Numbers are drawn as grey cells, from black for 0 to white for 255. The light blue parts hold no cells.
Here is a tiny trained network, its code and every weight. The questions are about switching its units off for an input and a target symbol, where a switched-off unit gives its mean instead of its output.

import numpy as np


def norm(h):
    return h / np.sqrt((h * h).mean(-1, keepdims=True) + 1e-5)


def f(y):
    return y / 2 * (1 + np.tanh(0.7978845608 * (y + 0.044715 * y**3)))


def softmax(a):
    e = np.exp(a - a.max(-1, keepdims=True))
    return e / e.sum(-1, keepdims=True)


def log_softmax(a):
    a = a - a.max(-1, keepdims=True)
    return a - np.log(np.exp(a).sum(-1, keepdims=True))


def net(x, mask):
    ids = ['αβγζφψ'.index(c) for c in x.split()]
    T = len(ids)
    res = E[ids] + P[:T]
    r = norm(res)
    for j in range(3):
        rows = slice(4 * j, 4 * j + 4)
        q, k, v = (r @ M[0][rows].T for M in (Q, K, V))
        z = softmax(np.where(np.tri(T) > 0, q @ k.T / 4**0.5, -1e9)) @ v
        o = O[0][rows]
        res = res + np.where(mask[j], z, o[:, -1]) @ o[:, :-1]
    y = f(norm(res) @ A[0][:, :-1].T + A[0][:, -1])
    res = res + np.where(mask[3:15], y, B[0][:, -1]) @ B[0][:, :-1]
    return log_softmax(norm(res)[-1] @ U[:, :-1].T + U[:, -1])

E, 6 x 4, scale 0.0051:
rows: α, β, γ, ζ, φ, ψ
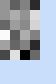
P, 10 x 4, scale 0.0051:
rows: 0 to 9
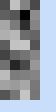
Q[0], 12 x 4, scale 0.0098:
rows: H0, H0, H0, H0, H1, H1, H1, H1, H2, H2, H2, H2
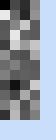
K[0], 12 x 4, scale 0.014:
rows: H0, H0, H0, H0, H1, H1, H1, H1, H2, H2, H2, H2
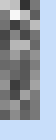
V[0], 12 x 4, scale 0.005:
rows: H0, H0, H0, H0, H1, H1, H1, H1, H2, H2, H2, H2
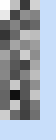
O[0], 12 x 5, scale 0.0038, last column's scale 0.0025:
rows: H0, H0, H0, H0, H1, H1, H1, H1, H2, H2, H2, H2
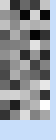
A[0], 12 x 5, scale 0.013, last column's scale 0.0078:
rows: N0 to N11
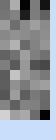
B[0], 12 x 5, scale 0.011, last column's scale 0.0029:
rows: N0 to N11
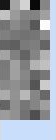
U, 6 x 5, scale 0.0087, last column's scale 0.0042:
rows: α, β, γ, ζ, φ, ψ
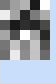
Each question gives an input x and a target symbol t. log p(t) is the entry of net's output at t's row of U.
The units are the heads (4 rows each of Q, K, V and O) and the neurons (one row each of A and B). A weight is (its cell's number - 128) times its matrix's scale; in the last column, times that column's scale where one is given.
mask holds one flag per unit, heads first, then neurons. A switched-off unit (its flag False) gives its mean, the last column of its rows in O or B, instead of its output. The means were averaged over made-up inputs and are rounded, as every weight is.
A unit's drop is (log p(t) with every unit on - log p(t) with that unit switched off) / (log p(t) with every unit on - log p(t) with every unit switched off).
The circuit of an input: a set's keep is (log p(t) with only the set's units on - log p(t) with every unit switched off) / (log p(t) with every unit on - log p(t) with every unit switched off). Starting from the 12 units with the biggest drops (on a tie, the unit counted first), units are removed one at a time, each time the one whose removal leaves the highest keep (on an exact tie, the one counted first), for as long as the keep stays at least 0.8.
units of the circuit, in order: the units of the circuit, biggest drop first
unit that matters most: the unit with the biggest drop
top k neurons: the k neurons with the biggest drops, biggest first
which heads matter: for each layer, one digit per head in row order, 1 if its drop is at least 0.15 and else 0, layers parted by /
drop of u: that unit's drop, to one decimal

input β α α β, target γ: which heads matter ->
101
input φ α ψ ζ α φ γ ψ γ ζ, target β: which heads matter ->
101
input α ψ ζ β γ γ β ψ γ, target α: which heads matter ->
100
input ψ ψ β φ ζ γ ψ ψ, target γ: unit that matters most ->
H0
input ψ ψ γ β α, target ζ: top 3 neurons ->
(N6; N2; N8)
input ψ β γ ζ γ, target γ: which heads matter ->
111
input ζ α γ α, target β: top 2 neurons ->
(N0; N6)
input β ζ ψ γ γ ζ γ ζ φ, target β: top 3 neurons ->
(N0; N6; N2)
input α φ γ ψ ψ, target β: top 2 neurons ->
(N0; N8)
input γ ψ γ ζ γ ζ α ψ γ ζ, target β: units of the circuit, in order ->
(H2; H0)
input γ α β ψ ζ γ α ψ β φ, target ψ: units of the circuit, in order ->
(N6; H0; H2)
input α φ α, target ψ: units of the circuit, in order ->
(N6; H0; H1)
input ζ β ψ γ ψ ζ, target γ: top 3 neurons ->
(N4; N1; N6)
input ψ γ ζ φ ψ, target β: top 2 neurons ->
(N0; N5)
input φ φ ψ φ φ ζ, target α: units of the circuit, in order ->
(H2)
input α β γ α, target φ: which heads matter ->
001
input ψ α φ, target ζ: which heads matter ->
100
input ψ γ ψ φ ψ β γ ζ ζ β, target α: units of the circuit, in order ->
(H0; N6; N7)
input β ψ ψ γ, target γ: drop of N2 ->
0.2
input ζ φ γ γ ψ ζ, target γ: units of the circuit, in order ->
(H0)
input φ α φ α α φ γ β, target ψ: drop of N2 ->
0.1
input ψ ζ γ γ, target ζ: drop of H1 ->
0.1
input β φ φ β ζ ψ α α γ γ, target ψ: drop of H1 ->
0.3
